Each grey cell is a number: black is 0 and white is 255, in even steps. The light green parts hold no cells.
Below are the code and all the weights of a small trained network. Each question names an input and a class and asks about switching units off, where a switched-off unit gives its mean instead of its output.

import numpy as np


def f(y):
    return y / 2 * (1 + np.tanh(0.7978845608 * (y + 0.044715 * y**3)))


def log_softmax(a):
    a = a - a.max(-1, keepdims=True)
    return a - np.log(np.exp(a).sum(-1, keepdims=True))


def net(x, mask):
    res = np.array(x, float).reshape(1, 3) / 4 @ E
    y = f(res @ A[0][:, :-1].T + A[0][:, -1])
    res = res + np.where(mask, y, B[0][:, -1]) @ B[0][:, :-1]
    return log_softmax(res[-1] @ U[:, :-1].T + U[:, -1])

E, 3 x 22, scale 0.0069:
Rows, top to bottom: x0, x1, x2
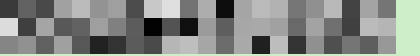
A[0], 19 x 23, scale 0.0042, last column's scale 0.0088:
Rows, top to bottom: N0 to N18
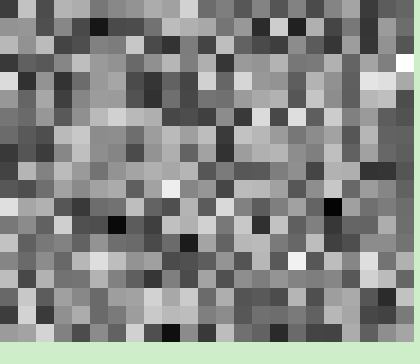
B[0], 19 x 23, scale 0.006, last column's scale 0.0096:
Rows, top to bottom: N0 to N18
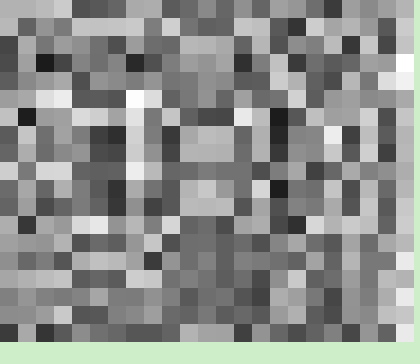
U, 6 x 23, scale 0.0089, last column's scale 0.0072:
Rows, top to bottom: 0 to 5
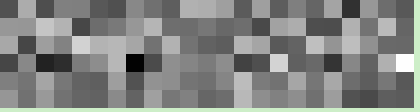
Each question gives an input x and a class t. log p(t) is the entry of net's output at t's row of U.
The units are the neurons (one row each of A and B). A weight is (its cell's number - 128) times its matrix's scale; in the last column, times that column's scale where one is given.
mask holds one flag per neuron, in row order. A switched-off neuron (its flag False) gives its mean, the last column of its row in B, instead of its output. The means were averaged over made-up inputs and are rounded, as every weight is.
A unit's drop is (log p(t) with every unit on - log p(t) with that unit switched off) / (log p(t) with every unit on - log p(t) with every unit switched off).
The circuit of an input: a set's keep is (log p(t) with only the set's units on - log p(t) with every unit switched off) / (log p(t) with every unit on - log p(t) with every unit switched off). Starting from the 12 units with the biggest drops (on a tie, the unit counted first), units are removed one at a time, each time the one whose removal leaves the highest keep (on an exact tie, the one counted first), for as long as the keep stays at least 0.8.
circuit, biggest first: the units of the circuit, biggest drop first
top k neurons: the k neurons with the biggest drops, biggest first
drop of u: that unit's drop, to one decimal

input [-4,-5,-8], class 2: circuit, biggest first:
N6
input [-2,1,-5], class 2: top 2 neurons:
N6, N3
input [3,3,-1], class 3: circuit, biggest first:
N3, N2, N6
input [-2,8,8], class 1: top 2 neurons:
N4, N13
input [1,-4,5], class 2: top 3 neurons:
N1, N12, N4
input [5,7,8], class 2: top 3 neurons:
N12, N1, N17
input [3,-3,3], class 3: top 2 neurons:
N6, N3
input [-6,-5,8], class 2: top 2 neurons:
N1, N12
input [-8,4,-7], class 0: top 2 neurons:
N18, N2
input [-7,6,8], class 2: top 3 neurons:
N12, N1, N3
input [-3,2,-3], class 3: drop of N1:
0.2
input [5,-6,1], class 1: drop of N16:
0.3
